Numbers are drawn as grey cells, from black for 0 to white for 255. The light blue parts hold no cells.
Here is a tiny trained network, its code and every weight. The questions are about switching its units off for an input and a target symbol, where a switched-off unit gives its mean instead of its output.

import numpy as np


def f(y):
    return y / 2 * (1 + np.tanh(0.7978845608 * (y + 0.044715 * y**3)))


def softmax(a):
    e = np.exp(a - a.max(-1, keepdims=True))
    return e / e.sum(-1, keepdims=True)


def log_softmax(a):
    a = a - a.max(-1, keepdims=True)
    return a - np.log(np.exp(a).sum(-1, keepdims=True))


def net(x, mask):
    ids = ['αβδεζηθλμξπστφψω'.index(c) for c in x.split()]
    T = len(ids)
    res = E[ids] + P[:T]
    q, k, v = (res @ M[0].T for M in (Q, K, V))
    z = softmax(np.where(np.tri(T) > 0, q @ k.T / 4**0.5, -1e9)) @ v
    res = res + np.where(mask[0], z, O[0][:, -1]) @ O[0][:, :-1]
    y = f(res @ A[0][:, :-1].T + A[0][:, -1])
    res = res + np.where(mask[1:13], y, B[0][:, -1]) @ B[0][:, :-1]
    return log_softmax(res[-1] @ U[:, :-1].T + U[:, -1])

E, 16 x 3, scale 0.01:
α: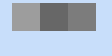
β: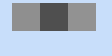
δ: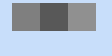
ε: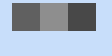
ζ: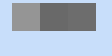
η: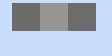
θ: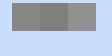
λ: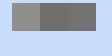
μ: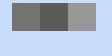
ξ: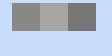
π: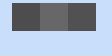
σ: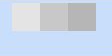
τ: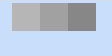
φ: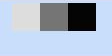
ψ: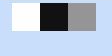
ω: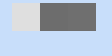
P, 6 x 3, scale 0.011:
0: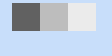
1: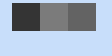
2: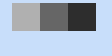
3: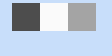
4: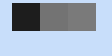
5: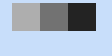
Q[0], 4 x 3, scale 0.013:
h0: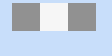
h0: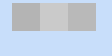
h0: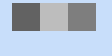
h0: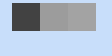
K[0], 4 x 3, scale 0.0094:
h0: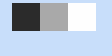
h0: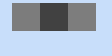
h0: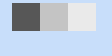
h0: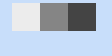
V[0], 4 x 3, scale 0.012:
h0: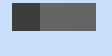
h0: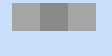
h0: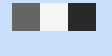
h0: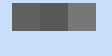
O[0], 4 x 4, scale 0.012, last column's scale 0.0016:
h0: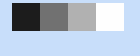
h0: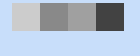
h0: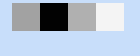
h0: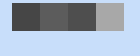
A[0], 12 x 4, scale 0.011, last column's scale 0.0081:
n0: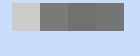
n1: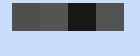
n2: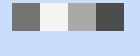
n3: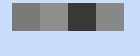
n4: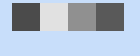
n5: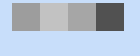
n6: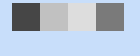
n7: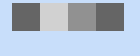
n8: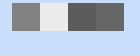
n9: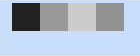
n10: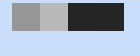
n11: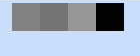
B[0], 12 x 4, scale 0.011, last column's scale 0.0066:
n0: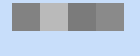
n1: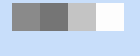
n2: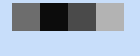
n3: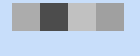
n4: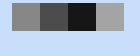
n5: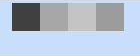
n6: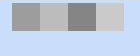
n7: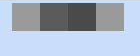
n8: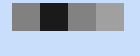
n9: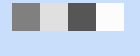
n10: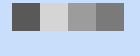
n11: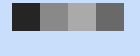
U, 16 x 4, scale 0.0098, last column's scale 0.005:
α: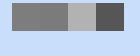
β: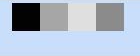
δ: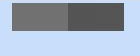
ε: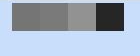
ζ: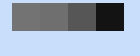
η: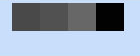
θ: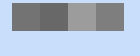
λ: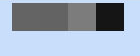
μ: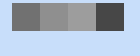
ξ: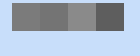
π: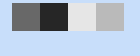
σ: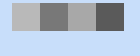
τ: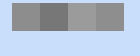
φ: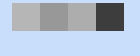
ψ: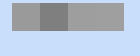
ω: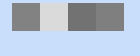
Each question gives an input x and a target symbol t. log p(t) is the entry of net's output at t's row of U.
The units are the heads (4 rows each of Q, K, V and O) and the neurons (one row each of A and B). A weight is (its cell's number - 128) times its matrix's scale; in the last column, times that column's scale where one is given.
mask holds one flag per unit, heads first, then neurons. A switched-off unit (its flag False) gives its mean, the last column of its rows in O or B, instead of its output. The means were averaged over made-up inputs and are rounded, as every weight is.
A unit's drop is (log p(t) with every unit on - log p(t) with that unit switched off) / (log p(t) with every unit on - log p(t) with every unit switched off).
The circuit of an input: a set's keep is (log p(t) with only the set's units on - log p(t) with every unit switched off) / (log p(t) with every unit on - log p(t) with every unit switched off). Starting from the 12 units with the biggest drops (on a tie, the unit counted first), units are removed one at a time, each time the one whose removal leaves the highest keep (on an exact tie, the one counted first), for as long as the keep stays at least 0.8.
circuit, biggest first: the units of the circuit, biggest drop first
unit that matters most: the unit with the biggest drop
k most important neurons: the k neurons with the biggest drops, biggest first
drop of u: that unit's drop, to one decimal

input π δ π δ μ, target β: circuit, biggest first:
(h0, n4, n9)
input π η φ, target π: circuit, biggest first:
(h0, n9, n1)
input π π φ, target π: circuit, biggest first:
(h0, n1, n9)
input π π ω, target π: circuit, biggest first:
(h0, n9)
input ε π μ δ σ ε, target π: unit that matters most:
n9
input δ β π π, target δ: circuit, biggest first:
(n4, h0, n2, n1)
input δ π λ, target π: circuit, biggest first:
(h0, n9, n1)
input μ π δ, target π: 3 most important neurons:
(n9, n1, n6)
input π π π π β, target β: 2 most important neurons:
(n9, n4)
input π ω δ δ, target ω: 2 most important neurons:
(n9, n6)
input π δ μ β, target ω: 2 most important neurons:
(n9, n6)
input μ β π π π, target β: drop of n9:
0.2
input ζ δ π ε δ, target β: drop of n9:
0.2
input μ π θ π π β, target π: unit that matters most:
h0
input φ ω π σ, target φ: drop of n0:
0.3
